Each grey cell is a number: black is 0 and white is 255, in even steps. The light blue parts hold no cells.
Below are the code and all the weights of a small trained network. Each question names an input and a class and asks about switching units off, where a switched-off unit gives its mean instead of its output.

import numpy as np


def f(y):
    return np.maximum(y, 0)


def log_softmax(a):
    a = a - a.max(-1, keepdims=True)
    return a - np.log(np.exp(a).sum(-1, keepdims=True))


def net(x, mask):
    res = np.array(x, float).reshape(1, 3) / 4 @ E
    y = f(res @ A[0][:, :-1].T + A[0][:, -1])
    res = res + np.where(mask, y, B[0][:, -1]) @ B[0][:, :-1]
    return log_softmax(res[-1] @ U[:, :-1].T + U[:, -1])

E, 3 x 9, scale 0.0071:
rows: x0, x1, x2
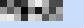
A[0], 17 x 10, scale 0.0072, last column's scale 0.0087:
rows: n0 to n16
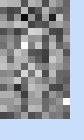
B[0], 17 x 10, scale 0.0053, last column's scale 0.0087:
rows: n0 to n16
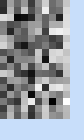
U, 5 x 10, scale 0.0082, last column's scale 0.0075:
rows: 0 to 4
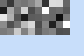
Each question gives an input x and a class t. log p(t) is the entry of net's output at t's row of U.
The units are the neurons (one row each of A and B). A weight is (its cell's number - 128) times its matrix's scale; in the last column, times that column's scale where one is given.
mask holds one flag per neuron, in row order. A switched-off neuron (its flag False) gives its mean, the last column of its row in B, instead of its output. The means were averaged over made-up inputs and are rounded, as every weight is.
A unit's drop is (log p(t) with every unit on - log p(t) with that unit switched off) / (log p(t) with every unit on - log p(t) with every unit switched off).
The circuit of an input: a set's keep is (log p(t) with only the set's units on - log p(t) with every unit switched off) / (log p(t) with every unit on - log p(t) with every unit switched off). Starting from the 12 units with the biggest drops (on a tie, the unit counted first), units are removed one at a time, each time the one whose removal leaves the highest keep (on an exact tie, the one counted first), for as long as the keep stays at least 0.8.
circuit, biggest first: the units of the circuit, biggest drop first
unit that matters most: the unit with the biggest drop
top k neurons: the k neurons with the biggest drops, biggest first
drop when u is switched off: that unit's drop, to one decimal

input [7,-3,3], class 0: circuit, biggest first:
n4
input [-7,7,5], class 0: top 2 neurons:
n8, n7
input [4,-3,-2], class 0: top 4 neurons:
n4, n12, n2, n14
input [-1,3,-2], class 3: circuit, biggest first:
n10, n13, n7
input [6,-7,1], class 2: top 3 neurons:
n6, n10, n5
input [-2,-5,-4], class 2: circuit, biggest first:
n6, n10
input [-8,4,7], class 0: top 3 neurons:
n8, n7, n3
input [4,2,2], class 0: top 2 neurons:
n4, n12
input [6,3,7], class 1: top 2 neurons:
n15, n13
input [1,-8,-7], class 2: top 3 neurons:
n6, n10, n5
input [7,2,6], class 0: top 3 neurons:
n4, n12, n1
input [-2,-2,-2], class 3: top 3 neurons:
n2, n4, n12
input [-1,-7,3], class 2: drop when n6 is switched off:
0.1
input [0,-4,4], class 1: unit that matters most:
n2
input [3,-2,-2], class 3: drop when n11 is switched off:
0.1
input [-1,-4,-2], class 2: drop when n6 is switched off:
0.2
